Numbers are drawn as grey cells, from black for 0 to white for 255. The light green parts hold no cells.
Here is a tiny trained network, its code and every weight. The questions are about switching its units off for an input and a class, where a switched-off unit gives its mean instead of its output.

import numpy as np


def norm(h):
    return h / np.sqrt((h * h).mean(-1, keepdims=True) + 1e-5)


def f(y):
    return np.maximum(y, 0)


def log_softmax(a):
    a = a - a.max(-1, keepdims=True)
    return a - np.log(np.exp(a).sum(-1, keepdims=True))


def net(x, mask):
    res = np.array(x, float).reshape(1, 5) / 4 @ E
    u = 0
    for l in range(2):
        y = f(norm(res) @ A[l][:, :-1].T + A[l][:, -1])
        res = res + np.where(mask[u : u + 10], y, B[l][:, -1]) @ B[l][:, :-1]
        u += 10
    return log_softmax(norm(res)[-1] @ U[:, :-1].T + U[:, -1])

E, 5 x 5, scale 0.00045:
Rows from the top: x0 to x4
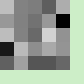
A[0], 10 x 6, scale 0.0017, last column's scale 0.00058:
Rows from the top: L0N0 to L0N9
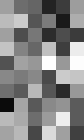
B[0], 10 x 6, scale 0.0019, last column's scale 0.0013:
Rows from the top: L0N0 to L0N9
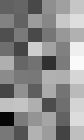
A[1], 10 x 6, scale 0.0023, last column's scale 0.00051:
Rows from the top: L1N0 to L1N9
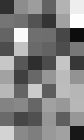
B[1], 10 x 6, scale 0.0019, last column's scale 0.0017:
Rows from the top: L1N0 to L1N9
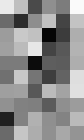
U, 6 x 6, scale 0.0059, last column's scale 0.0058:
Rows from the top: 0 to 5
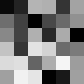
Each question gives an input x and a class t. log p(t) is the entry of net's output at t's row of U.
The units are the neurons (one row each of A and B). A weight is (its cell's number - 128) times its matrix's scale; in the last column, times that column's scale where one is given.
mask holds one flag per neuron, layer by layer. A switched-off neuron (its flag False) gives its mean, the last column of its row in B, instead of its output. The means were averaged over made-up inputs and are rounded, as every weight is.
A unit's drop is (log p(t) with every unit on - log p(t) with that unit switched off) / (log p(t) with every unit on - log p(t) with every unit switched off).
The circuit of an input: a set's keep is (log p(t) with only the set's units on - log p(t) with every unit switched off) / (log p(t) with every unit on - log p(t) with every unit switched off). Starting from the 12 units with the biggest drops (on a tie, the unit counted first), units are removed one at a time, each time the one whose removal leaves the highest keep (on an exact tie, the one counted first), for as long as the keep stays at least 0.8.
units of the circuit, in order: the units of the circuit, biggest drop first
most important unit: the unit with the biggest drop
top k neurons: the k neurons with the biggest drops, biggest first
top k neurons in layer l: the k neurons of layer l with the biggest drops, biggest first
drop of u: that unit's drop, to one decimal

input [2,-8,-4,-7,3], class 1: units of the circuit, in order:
[L1N4, L1N1]
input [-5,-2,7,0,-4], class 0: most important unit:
L1N0
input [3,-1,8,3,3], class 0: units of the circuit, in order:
[L0N9, L0N8]
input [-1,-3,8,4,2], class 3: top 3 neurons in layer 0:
[L0N9, L0N8, L0N1]
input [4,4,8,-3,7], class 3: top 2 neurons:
[L0N3, L0N9]
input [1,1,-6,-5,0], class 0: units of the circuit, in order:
[L1N8, L0N6, L0N7]
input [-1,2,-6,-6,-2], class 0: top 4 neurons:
[L1N8, L1N1, L0N6, L0N4]
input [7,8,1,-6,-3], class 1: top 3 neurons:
[L1N4, L0N0, L0N2]
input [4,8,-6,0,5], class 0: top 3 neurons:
[L0N0, L0N1, L0N7]
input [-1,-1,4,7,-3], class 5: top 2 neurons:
[L0N1, L0N5]
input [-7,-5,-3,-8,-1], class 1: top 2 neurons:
[L1N4, L0N8]
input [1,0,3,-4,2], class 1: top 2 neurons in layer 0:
[L0N0, L0N2]
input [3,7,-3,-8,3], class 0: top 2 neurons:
[L1N8, L1N0]
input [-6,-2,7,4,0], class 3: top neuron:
[L0N9]
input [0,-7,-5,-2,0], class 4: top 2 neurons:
[L0N4, L1N0]
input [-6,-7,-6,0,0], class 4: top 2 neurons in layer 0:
[L0N5, L0N8]
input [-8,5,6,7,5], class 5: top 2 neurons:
[L0N7, L1N2]
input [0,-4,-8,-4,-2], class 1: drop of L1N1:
0.1
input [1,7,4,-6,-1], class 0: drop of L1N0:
0.6
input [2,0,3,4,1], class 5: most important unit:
L0N1
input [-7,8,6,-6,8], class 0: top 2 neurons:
[L1N8, L1N0]
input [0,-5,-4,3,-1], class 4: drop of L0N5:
0.2
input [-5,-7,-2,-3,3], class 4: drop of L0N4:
0.2
